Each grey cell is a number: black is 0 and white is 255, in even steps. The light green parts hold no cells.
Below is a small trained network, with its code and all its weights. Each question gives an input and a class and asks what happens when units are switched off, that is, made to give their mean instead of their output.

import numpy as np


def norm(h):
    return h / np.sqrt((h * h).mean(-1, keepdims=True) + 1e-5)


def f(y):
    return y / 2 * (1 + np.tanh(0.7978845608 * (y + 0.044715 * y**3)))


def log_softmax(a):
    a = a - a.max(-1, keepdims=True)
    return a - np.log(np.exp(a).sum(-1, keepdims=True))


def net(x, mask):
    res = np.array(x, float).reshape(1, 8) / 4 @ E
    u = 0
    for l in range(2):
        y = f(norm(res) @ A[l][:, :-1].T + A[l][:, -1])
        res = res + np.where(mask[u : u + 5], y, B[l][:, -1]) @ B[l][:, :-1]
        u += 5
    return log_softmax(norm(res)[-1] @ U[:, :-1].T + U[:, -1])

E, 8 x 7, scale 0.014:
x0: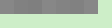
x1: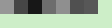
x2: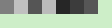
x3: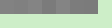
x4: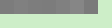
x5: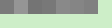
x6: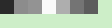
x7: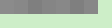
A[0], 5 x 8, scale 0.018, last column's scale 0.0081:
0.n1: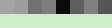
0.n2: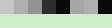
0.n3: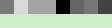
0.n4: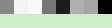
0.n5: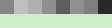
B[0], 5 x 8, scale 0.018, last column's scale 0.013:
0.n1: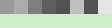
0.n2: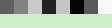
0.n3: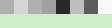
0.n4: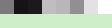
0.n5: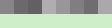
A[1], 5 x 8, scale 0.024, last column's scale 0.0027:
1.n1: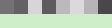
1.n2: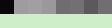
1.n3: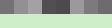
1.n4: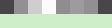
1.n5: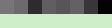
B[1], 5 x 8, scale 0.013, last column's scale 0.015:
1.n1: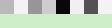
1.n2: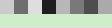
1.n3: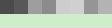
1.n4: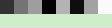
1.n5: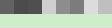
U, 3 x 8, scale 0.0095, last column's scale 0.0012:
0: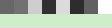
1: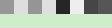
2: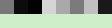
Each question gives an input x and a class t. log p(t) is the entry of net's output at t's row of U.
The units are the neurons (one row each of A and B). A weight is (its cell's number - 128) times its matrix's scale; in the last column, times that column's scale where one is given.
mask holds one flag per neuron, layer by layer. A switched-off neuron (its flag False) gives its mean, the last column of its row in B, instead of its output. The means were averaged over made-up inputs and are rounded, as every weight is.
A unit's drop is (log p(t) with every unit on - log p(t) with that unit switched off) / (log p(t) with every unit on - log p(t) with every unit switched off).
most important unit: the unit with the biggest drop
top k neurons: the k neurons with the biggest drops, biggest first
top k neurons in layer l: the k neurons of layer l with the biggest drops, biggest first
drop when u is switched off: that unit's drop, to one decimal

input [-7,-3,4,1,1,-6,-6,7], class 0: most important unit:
0.n2
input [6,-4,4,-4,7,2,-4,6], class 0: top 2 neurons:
[0.n2 1.n1]
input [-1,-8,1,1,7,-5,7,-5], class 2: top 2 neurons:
[0.n4 0.n2]
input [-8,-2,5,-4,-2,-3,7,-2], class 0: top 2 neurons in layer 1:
[1.n4 1.n1]
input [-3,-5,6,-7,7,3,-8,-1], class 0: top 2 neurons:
[0.n2 1.n1]
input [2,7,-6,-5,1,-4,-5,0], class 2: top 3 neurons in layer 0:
[0.n3 0.n2 0.n1]
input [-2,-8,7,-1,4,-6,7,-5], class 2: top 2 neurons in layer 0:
[0.n4 0.n2]
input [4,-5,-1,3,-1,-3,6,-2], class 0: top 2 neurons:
[1.n4 1.n5]
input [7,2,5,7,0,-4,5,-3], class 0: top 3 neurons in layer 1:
[1.n1 1.n4 1.n2]
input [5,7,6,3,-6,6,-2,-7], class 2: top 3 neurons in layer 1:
[1.n5 1.n1 1.n3]
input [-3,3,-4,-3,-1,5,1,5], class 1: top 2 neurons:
[0.n2 0.n4]
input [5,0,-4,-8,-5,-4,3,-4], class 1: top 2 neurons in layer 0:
[0.n3 0.n4]
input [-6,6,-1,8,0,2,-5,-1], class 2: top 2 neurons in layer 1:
[1.n5 1.n4]
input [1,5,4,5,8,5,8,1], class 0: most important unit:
0.n4
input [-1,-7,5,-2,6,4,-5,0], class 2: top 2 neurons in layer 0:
[0.n4 0.n5]
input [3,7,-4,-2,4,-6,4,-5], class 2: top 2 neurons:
[0.n2 0.n3]
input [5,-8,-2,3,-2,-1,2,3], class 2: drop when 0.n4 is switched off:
0.7
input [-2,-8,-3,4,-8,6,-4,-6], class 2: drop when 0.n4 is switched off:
1.4
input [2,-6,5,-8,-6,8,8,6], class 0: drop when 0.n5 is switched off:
0.0
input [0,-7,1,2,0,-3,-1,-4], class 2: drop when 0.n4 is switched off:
1.2
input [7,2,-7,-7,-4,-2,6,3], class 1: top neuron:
[1.n1]
